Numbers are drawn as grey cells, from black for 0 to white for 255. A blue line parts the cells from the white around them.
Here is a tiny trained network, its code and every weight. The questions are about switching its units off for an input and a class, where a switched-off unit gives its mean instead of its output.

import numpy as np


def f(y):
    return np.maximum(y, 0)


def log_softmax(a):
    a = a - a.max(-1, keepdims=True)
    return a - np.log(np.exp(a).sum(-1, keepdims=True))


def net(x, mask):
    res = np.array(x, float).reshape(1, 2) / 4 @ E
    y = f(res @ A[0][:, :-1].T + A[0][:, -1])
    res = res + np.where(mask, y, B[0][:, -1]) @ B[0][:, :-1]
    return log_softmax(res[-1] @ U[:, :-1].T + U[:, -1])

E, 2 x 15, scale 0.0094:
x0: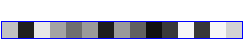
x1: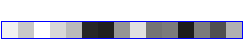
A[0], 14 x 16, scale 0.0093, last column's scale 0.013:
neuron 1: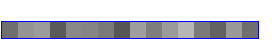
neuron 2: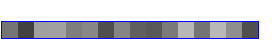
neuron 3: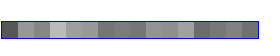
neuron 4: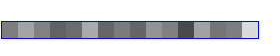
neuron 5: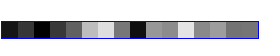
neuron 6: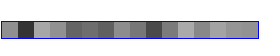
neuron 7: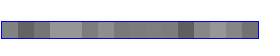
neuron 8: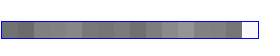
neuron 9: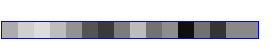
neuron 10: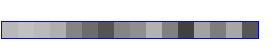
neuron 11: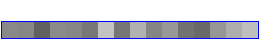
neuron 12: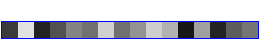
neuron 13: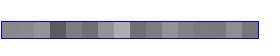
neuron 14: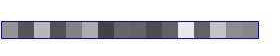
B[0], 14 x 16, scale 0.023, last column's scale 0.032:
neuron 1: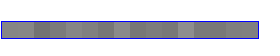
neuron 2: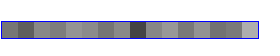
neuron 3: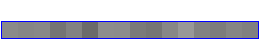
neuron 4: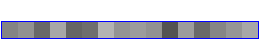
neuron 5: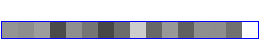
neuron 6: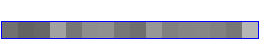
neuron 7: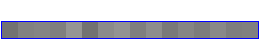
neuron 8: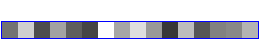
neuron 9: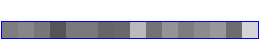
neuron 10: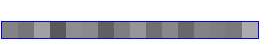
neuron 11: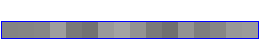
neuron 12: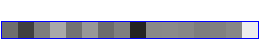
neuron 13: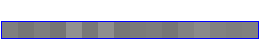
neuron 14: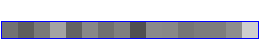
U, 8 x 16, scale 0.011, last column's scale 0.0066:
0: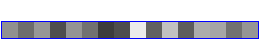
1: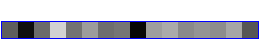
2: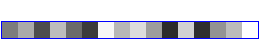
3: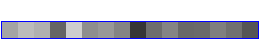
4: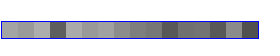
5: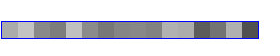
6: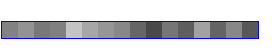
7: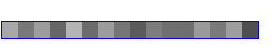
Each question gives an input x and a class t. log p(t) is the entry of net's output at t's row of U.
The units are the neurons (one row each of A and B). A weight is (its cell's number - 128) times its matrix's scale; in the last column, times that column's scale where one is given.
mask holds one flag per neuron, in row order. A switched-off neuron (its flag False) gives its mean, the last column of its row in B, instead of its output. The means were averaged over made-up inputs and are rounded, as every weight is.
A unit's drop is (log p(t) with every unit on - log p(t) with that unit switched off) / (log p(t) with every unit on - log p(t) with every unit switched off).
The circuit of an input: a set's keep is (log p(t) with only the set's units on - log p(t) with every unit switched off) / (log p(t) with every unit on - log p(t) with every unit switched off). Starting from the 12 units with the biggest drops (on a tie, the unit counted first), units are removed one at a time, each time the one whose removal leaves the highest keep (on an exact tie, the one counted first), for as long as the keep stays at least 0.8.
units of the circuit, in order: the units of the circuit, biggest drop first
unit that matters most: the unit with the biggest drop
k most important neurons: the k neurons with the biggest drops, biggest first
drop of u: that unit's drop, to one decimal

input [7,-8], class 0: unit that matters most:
neuron 5
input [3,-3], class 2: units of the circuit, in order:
[neuron 12; neuron 9]
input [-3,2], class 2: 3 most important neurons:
[neuron 5; neuron 14; neuron 2]
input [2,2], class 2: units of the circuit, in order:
[neuron 5; neuron 12]
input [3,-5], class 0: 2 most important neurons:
[neuron 5; neuron 12]
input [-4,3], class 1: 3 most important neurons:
[neuron 5; neuron 12; neuron 8]
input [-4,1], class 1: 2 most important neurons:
[neuron 12; neuron 8]
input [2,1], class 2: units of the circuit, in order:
[neuron 12; neuron 5]
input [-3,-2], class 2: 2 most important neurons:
[neuron 14; neuron 2]
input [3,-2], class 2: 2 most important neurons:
[neuron 12; neuron 8]
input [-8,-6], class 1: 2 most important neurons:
[neuron 12; neuron 9]
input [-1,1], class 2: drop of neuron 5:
0.2
